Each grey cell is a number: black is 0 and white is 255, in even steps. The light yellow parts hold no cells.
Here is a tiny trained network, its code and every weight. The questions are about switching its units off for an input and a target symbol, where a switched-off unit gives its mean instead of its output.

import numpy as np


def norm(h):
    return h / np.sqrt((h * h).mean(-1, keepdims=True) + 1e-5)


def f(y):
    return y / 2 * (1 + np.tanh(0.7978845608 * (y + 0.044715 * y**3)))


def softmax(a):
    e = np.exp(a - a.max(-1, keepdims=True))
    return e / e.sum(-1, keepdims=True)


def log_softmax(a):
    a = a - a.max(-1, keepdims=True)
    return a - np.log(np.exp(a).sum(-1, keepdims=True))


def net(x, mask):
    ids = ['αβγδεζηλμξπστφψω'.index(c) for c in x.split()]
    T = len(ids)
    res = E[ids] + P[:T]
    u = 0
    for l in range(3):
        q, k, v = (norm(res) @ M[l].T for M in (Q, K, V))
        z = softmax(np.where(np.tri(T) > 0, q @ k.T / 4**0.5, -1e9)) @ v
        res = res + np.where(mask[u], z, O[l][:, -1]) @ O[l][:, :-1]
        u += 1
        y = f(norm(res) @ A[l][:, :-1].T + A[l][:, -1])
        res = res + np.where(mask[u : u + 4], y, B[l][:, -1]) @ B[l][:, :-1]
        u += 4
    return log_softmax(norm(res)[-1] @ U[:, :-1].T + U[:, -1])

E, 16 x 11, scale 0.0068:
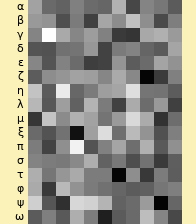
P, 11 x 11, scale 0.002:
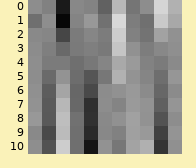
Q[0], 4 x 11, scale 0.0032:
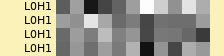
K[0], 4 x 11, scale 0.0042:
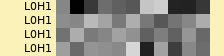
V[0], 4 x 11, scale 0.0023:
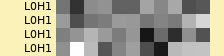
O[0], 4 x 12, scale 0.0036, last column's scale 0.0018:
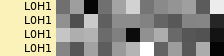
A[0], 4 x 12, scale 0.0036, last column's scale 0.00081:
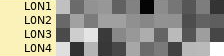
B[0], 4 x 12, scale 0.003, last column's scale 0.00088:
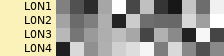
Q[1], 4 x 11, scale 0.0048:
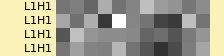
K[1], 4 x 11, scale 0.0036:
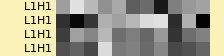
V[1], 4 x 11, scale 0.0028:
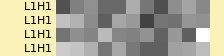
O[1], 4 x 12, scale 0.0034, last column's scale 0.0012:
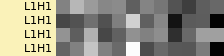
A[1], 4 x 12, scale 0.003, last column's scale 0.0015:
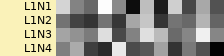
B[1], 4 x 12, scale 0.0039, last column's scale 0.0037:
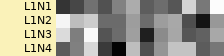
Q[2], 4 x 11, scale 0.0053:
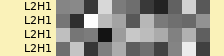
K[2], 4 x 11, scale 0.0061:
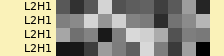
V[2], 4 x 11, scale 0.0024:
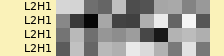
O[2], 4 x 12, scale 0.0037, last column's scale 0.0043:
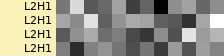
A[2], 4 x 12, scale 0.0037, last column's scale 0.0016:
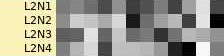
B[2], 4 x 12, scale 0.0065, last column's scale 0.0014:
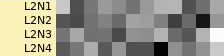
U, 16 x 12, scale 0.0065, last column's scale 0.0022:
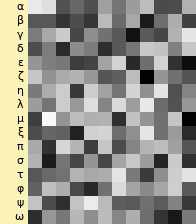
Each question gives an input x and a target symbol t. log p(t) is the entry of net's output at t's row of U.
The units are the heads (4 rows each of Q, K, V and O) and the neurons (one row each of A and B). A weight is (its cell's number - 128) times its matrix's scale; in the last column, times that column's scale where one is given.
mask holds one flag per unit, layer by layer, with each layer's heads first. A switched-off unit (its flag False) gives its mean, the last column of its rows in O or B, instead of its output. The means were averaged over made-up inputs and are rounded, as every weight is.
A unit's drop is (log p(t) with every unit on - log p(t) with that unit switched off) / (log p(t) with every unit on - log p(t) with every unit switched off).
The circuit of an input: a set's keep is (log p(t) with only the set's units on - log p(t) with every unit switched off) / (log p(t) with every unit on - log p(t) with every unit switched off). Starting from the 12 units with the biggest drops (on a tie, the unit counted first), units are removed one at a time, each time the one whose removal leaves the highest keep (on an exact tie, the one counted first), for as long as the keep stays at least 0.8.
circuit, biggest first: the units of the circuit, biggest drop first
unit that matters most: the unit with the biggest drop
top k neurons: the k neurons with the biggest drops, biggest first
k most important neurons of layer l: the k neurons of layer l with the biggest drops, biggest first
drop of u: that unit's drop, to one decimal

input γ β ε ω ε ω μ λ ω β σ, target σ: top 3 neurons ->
[L1N1; L0N3; L2N3]
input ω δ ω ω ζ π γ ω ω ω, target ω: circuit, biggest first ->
[L1H1; L0H1; L2N4]
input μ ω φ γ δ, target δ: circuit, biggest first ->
[L2H1; L0H1; L0N1]
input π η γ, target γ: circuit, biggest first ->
[L0H1; L2N4; L0N3]
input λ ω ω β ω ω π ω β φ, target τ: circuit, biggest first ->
[L0N4; L0N1; L2N3]
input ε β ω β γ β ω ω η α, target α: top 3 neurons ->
[L1N2; L1N1; L0N1]
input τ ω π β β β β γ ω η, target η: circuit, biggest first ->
[L2H1; L0H1; L0N3; L0N4]
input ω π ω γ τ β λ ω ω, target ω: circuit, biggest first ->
[L1H1; L0H1; L2H1]
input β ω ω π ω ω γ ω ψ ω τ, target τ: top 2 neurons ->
[L0N1; L0N4]
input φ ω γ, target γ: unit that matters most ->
L2N4
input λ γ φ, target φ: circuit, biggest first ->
[L0H1; L2H1; L2N3]
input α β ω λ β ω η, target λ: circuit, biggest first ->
[L0N4; L2H1; L1N1]
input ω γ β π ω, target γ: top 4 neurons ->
[L0N3; L0N1; L1N1; L1N3]
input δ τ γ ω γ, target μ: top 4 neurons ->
[L0N3; L2N3; L2N2; L2N1]
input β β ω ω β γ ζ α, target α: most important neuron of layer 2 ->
[L2N2]
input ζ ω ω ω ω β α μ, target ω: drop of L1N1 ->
0.1
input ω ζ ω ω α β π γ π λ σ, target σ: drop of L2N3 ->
0.2
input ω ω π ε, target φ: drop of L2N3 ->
0.3
